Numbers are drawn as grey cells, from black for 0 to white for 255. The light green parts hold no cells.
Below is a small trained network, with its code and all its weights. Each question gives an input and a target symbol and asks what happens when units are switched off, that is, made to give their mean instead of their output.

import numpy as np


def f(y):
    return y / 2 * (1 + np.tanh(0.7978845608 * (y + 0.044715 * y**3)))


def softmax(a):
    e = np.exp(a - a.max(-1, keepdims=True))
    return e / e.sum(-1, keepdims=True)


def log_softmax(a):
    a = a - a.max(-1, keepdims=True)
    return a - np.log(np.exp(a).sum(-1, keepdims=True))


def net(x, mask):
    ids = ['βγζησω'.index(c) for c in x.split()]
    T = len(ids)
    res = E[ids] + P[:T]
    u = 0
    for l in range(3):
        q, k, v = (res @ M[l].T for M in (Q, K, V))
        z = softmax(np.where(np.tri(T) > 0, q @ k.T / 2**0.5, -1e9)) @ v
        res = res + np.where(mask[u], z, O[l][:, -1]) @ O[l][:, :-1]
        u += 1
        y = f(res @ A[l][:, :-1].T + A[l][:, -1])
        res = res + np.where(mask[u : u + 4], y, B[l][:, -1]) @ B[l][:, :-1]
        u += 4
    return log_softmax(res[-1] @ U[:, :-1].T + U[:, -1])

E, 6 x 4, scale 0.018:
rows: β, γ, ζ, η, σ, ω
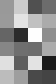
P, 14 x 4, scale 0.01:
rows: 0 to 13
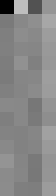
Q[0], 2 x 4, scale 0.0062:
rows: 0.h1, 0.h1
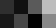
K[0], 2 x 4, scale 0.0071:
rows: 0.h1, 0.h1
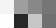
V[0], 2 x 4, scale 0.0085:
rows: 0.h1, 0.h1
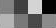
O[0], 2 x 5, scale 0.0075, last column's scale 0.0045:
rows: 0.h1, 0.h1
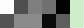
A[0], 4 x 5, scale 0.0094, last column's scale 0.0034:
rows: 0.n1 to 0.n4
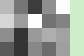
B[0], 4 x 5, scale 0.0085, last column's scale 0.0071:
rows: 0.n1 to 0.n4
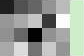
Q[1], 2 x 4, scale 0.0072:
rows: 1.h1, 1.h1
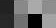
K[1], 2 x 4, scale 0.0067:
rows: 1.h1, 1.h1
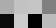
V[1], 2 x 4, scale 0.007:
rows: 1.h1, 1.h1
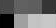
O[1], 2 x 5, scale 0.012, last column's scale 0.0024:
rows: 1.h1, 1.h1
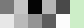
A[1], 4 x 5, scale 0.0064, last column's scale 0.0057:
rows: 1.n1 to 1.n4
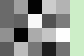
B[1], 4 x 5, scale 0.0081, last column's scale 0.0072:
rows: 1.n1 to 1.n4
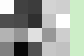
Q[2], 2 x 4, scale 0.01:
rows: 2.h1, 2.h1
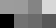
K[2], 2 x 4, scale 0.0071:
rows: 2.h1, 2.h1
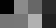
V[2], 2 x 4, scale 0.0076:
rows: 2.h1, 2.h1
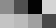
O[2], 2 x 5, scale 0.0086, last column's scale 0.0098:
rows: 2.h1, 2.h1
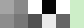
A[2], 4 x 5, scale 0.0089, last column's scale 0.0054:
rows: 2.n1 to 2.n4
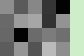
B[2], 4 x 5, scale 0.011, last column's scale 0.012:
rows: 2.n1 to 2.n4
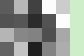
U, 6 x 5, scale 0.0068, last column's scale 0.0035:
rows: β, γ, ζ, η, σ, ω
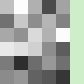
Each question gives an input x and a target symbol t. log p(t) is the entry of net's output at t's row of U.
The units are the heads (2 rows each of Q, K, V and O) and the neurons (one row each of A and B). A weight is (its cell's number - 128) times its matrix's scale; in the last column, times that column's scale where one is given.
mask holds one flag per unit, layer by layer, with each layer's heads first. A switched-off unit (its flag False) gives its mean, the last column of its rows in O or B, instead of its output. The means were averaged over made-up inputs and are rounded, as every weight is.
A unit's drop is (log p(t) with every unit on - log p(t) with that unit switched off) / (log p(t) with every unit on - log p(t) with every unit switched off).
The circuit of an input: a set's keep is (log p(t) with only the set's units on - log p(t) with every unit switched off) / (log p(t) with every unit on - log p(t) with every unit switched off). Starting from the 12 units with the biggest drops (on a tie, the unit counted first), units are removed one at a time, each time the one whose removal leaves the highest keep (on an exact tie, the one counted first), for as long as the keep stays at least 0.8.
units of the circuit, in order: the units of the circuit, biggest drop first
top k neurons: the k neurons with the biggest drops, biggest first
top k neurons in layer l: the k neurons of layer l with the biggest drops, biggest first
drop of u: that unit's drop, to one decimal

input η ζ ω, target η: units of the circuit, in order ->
1.h1, 2.h1, 2.n2, 0.h1
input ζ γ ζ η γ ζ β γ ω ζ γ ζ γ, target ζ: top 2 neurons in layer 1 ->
1.n2, 1.n3
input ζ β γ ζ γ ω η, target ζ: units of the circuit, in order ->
2.n2, 2.n4
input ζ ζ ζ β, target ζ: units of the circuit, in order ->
0.h1, 2.n2, 1.h1, 0.n3
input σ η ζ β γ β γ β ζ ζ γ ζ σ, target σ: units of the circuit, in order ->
1.h1, 0.h1
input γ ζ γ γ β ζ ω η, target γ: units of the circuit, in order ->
2.h1, 1.h1, 1.n1, 2.n4
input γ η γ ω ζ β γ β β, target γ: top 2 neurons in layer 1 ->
1.n1, 1.n2
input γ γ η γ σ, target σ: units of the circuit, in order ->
1.h1
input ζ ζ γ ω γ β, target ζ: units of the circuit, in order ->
0.h1, 2.n2, 1.h1
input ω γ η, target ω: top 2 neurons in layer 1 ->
1.n4, 1.n3
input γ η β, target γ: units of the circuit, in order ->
2.h1, 1.h1, 0.h1
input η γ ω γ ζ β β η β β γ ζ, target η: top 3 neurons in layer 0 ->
0.n2, 0.n4, 0.n3
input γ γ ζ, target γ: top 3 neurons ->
2.n4, 1.n1, 0.n4
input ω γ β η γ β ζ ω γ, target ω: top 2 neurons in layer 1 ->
1.n1, 1.n4
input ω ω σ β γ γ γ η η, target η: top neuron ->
0.n2
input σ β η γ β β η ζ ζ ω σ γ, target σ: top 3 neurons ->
1.n2, 0.n2, 2.n1
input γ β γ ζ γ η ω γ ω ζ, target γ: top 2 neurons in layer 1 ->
1.n2, 1.n1
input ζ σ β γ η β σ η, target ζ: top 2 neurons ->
2.n2, 1.n3
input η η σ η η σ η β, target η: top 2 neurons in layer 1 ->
1.n2, 1.n1
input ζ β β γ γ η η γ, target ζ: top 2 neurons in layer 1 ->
1.n2, 1.n4
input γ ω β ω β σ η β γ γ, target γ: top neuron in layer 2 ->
2.n4
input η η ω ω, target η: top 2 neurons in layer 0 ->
0.n2, 0.n3
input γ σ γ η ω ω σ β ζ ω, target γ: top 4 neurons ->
1.n1, 2.n2, 0.n3, 2.n4
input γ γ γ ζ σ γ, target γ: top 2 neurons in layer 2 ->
2.n4, 2.n3
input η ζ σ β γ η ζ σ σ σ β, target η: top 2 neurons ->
2.n2, 0.n2
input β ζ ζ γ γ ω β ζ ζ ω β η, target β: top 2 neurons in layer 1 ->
1.n4, 1.n3
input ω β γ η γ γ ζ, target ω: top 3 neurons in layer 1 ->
1.n1, 1.n4, 1.n3
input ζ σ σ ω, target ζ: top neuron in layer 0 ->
0.n3
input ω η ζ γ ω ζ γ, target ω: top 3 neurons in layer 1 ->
1.n1, 1.n4, 1.n3
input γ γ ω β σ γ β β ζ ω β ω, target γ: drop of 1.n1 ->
0.6
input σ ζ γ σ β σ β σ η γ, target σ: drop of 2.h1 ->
0.2
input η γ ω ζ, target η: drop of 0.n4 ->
0.2
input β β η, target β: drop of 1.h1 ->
0.3
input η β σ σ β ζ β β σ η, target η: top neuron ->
2.n2
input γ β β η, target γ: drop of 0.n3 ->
0.1
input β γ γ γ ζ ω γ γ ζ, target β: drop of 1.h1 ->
0.7
